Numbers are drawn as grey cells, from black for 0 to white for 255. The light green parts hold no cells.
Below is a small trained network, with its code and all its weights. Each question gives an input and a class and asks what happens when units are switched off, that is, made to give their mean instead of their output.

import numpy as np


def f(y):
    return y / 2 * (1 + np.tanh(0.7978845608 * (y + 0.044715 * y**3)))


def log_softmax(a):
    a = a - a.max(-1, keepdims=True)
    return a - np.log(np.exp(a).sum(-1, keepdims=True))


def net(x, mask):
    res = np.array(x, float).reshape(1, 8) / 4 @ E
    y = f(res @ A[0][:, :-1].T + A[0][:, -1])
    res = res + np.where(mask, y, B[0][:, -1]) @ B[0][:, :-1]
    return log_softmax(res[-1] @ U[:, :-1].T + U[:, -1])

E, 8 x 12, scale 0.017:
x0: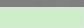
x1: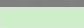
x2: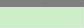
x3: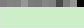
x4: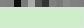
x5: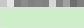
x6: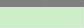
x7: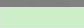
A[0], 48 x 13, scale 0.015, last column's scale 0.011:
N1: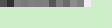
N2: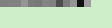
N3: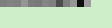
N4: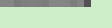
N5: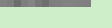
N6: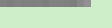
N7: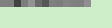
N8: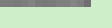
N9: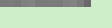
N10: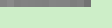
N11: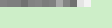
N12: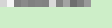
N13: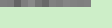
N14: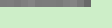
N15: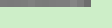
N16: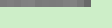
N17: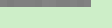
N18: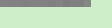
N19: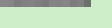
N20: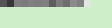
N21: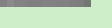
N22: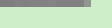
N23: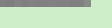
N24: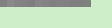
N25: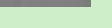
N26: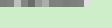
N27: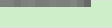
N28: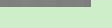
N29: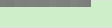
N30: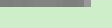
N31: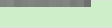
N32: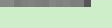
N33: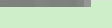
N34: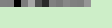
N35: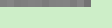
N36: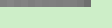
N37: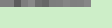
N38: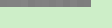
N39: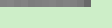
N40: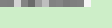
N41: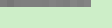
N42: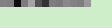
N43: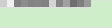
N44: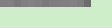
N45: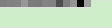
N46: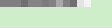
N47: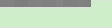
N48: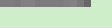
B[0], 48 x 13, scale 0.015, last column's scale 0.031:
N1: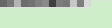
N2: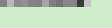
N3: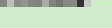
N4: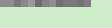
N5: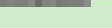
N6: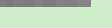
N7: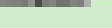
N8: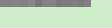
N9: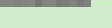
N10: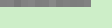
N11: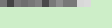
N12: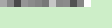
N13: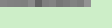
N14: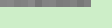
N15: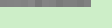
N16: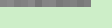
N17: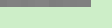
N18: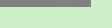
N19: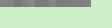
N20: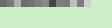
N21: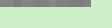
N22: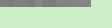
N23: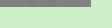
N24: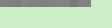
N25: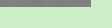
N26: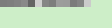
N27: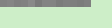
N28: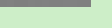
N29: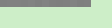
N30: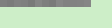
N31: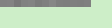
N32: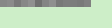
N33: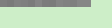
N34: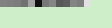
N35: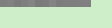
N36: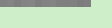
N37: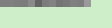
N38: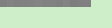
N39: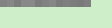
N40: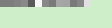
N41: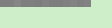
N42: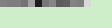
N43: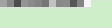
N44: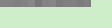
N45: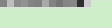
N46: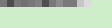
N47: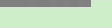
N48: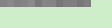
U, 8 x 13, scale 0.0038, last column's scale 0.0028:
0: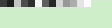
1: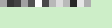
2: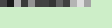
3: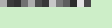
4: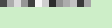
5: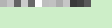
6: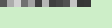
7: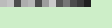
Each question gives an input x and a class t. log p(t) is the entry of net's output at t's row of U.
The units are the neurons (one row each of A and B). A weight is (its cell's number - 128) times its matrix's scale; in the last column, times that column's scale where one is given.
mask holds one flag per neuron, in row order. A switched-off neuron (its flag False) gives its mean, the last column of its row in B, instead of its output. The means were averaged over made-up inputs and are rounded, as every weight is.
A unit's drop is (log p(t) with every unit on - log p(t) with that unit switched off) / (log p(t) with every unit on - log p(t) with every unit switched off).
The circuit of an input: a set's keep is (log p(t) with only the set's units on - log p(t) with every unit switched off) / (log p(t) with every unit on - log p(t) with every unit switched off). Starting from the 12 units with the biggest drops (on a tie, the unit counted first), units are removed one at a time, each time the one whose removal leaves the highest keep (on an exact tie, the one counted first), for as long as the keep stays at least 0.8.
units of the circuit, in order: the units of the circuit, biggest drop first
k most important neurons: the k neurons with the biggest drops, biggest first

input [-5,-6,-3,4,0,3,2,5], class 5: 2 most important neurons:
N34, N42
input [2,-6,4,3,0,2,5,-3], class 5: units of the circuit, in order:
N34
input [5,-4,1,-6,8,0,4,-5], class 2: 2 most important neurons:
N12, N43
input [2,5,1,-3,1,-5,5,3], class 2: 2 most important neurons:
N40, N26
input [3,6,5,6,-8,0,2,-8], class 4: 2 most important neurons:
N12, N43
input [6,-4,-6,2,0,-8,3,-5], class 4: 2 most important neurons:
N34, N42
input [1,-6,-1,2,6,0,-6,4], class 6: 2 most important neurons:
N12, N43
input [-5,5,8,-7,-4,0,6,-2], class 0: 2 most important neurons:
N12, N43
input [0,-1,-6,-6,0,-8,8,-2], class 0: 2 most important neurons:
N34, N42
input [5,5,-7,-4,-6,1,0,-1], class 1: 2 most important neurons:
N1, N20
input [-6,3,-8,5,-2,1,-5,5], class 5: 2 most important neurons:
N1, N20
